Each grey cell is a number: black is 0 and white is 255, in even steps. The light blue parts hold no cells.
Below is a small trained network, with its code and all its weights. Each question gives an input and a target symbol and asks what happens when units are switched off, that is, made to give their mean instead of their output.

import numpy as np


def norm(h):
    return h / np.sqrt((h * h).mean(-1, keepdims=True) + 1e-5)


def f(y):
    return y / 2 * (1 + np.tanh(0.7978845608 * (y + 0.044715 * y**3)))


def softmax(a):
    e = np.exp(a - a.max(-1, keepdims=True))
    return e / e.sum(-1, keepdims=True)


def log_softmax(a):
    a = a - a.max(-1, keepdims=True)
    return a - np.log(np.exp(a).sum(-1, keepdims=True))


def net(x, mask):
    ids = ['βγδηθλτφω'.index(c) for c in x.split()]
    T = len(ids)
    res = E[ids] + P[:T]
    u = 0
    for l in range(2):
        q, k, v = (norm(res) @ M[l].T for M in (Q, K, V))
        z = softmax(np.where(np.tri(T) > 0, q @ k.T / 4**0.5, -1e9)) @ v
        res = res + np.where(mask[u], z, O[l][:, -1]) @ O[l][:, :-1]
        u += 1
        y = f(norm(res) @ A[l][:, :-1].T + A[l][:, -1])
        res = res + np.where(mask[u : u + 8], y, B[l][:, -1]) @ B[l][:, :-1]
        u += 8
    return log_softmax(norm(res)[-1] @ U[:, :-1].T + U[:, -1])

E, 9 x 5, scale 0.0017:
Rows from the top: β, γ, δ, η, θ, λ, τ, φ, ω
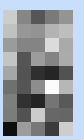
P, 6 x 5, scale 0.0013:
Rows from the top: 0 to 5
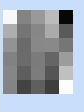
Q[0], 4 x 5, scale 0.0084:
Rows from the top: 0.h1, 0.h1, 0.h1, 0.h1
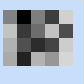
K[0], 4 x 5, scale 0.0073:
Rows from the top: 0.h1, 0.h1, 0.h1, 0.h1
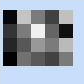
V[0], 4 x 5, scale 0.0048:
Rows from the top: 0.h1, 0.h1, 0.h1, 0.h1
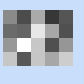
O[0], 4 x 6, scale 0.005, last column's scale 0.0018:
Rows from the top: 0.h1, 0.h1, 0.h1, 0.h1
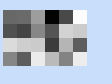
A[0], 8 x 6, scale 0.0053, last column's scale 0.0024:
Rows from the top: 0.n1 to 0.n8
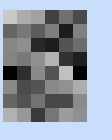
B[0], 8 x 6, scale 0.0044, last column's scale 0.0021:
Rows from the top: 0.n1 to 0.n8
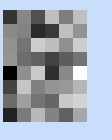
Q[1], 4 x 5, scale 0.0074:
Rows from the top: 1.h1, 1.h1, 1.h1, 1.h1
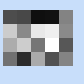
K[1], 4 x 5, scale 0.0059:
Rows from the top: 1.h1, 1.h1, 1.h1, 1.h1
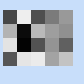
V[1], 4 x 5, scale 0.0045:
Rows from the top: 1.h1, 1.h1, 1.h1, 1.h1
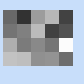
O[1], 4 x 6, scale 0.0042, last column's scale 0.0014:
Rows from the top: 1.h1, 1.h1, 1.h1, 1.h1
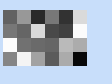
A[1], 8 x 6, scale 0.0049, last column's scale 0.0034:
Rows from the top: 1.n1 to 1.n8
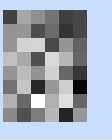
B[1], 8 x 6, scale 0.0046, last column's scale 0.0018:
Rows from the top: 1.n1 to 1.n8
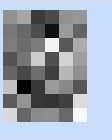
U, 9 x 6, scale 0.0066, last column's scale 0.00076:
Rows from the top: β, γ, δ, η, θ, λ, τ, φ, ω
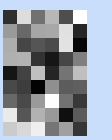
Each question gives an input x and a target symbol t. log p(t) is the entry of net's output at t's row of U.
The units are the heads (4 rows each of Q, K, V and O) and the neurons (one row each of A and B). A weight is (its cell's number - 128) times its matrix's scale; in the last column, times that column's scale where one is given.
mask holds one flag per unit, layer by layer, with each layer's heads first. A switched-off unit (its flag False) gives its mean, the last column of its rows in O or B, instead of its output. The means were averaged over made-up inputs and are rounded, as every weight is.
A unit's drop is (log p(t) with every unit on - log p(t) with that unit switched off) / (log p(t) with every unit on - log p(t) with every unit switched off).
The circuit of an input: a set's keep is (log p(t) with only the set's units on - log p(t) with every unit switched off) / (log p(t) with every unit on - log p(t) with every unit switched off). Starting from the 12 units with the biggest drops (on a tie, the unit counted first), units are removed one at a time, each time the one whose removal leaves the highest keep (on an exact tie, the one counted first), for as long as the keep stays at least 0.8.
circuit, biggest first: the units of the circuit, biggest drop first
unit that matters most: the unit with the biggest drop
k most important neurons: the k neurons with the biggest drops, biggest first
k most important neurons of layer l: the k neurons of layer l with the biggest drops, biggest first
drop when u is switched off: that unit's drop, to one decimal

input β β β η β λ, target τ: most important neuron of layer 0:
0.n5
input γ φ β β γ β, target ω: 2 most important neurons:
0.n5, 1.n4
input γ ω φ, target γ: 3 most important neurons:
0.n5, 0.n1, 1.n4
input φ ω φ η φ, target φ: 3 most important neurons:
0.n8, 1.n8, 0.n5
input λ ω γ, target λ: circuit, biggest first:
1.h1, 0.h1, 1.n6
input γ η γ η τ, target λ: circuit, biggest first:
0.h1, 0.n2
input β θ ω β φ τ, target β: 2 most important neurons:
0.n8, 0.n3
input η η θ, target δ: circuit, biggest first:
0.n2, 0.n7, 1.h1
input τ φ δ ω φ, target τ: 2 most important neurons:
0.n1, 0.n2
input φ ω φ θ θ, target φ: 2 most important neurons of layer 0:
0.n3, 0.n8
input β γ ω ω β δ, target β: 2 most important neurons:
0.n8, 0.n7
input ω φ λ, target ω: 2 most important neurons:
0.n5, 1.n3
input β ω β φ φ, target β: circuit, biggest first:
0.h1, 0.n1
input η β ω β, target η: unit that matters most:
1.h1
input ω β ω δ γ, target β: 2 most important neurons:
0.n8, 1.n7
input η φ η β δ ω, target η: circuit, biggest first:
0.h1, 1.h1, 0.n5
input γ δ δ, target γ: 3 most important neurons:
0.n5, 1.n4, 0.n8
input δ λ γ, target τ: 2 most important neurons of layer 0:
0.n7, 0.n2
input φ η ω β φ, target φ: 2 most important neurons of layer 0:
0.n5, 0.n1
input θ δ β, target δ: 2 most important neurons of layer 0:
0.n2, 0.n5
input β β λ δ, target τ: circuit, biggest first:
0.h1
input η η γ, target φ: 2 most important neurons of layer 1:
1.n7, 1.n8
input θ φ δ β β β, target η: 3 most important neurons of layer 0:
0.n7, 0.n4, 0.n3
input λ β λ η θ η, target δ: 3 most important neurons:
0.n2, 0.n7, 0.n8
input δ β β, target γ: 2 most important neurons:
0.n5, 1.n4
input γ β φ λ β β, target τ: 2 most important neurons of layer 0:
0.n7, 0.n2
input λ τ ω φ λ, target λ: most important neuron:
0.n5
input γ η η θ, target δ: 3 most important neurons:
0.n2, 0.n7, 0.n5
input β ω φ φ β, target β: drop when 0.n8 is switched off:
0.1
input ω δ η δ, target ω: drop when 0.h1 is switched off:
0.9
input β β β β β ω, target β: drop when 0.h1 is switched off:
0.9
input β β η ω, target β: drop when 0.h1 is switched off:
0.9
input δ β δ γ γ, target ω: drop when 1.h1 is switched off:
0.4
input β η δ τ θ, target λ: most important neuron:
0.n2
